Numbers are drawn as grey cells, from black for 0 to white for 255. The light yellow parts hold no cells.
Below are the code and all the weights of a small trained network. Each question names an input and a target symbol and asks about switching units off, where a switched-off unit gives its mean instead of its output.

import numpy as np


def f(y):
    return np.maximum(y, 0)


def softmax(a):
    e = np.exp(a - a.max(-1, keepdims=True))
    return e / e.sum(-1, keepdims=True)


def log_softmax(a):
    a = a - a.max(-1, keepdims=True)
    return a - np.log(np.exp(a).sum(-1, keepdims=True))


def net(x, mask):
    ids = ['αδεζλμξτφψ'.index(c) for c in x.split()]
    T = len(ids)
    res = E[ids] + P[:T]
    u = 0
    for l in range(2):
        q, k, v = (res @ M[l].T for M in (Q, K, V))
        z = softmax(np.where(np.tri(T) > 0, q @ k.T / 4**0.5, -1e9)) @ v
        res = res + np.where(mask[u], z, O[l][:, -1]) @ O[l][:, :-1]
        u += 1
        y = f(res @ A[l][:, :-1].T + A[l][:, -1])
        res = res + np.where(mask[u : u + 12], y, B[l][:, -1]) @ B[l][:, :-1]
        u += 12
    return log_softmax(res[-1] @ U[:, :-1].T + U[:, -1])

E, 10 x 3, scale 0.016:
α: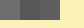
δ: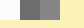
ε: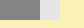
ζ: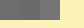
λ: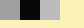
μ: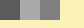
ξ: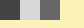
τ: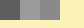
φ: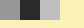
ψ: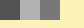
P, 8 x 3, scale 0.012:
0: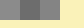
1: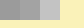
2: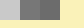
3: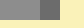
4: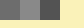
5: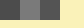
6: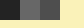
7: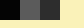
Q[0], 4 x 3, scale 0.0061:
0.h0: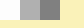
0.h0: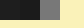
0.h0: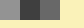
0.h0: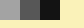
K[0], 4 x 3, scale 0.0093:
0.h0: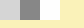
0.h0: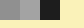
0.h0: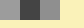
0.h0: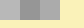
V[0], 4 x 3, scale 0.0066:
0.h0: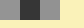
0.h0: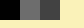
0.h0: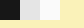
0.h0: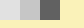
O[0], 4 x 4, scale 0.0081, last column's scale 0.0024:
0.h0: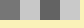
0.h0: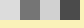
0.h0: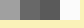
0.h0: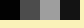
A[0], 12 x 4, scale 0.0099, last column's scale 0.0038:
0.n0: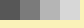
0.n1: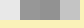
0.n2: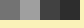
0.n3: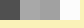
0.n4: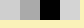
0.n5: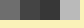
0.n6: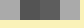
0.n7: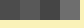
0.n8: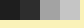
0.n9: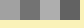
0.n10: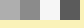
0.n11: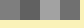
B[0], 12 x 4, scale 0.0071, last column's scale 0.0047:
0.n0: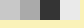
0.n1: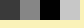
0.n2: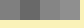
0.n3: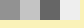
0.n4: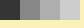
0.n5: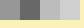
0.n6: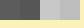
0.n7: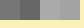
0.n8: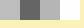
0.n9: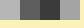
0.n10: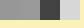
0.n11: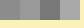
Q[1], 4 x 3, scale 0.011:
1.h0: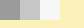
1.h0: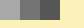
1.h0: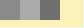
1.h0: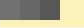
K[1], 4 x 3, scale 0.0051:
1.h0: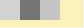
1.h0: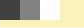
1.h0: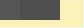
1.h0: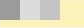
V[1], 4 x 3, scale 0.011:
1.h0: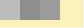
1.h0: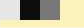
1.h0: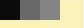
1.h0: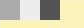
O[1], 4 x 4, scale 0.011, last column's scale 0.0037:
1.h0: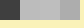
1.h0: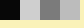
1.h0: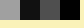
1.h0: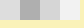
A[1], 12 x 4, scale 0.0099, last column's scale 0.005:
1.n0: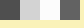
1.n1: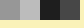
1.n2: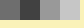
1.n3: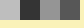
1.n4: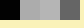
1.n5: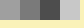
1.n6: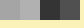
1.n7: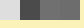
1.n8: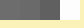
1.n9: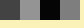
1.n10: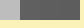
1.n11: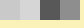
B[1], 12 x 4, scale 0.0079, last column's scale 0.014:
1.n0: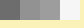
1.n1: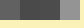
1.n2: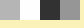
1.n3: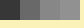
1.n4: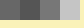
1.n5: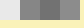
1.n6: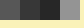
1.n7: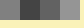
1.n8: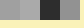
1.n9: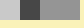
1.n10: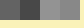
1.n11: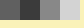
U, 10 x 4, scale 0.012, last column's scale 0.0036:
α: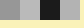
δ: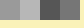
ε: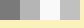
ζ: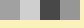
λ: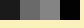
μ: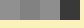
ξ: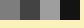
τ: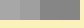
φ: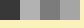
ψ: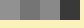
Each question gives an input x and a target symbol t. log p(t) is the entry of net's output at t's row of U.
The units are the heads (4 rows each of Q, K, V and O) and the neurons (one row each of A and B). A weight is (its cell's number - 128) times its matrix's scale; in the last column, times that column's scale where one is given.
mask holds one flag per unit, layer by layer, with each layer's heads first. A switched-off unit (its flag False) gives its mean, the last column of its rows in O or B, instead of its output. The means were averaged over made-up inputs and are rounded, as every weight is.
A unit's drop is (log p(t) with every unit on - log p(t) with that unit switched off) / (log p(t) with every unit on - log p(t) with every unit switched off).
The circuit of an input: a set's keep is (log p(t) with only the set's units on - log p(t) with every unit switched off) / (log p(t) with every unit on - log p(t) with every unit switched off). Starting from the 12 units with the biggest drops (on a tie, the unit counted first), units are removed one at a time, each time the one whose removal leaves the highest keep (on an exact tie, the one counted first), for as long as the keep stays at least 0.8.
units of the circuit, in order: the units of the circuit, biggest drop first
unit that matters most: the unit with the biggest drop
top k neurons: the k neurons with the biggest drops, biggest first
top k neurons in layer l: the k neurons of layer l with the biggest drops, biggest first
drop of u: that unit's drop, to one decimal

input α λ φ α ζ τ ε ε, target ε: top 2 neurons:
0.n1, 0.n8
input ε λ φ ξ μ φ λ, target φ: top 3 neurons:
0.n8, 1.n2, 0.n5
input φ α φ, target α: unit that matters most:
0.n1
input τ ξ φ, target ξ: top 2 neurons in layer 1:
1.n7, 1.n3
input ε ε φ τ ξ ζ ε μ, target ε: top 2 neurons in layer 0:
0.n1, 0.n10
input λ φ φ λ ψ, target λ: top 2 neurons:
1.n4, 0.n4
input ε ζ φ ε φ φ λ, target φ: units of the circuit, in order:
1.h0, 1.n11
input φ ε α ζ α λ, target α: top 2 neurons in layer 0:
0.n4, 0.n0
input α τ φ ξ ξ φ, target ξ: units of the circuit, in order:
1.h0, 1.n7, 0.n4
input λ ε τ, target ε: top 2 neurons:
0.n4, 0.n10
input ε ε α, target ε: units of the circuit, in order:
1.h0, 0.n10
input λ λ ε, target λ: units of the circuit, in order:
1.h0, 1.n4
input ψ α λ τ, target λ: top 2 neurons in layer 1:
1.n4, 1.n2
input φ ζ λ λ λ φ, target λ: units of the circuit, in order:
1.h0
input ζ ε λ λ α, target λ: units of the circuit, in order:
1.h0, 0.n4
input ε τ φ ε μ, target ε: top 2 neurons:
0.n4, 0.n1
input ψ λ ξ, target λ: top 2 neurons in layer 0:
0.n4, 0.n9
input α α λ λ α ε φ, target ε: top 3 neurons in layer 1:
1.n6, 1.n11, 1.n1
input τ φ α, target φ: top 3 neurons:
0.n4, 0.n5, 0.n10
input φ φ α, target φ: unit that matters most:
0.h0
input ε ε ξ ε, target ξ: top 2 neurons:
0.n4, 0.n8
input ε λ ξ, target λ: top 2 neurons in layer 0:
0.n4, 0.n1
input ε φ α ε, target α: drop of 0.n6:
0.2
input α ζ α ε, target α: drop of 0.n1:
0.1
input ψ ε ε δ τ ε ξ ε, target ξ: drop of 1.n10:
0.2
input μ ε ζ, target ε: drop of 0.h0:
0.1
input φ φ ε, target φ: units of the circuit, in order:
1.h0
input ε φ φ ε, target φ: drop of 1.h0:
0.1
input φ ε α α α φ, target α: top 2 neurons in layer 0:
0.n4, 0.n0
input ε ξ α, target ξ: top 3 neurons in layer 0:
0.n8, 0.n3, 0.n5
